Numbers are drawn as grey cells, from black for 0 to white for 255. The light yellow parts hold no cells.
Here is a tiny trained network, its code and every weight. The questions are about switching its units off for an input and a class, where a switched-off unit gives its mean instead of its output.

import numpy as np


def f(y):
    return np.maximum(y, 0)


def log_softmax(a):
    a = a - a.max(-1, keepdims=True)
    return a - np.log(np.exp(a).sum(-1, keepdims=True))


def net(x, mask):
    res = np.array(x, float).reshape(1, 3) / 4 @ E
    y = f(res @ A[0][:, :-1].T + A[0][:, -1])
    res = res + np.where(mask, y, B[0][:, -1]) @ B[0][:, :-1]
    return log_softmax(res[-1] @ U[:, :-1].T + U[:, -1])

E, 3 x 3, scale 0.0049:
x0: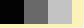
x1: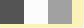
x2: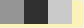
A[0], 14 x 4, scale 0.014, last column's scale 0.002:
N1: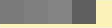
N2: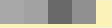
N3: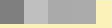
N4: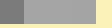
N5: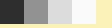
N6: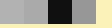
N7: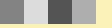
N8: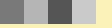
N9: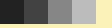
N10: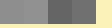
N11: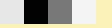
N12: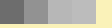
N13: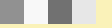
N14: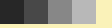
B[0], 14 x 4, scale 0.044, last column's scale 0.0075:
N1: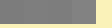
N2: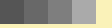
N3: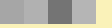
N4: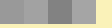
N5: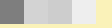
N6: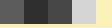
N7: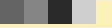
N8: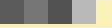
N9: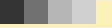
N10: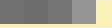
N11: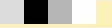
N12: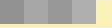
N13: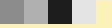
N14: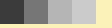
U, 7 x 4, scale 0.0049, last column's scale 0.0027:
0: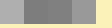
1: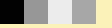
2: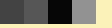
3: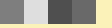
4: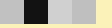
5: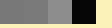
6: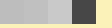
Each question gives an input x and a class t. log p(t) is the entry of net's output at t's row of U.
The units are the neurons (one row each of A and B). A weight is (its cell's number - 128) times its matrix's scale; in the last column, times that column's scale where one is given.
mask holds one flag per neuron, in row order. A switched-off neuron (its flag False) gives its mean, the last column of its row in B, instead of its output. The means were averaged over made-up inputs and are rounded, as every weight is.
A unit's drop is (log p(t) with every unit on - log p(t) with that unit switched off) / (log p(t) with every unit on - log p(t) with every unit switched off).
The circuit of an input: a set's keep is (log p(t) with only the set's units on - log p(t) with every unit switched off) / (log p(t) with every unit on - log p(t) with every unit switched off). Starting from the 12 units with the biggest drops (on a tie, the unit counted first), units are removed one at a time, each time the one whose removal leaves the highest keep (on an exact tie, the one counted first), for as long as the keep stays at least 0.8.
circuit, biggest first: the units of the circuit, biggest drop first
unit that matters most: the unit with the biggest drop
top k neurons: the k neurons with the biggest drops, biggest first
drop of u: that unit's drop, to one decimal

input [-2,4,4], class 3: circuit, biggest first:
N11, N9
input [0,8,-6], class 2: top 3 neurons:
N7, N8, N6
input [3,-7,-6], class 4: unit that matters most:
N5
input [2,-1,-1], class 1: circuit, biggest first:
N11, N13
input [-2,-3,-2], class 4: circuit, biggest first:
N13, N11
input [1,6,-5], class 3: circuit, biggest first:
N11, N3
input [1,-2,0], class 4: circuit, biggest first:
N5, N13
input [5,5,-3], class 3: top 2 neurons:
N13, N11
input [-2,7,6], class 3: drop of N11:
0.6
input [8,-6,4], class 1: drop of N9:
0.1
